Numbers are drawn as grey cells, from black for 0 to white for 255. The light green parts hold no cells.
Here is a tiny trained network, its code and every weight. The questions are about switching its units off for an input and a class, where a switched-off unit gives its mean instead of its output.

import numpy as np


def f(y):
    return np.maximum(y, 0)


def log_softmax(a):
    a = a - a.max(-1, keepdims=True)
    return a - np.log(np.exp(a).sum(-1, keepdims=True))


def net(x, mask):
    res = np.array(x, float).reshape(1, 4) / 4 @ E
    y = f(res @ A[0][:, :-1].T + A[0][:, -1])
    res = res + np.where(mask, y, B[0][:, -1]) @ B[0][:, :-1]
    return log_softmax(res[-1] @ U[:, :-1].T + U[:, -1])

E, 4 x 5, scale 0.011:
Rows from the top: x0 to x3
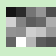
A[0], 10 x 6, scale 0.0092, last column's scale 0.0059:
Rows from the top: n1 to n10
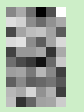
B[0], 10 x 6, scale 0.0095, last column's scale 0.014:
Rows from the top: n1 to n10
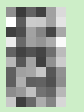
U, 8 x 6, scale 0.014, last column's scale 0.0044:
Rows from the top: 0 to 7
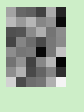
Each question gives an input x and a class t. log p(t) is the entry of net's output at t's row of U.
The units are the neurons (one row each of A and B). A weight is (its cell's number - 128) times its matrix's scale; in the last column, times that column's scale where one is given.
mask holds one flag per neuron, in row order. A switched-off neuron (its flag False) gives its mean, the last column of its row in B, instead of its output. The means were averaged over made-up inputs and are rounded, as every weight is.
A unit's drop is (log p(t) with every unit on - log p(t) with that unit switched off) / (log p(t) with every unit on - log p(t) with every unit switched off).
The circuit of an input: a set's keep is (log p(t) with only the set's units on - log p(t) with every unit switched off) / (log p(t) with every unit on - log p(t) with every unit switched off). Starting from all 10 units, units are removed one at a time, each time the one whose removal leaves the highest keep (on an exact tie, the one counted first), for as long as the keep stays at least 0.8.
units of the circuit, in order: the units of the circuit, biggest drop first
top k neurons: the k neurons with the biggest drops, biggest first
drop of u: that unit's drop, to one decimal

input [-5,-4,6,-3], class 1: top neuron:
[n1]
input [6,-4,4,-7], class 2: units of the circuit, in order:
[n4; n2]
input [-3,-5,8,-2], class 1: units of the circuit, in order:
[n9; n1]
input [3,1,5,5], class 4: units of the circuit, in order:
[n2; n10]
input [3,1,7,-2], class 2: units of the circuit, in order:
[n4; n2; n6]
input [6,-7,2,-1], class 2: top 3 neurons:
[n1; n3; n6]
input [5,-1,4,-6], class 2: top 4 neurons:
[n4; n2; n1; n6]
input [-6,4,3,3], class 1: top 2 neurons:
[n9; n10]
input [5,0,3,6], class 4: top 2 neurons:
[n5; n7]
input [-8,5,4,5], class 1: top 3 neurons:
[n9; n7; n10]
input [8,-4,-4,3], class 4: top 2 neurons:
[n6; n5]
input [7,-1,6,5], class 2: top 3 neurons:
[n3; n1; n6]
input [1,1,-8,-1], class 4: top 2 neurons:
[n2; n4]
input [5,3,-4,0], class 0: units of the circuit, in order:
[n2]
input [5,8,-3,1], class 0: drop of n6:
-0.1
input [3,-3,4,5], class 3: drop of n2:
0.2
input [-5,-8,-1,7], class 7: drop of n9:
-0.1
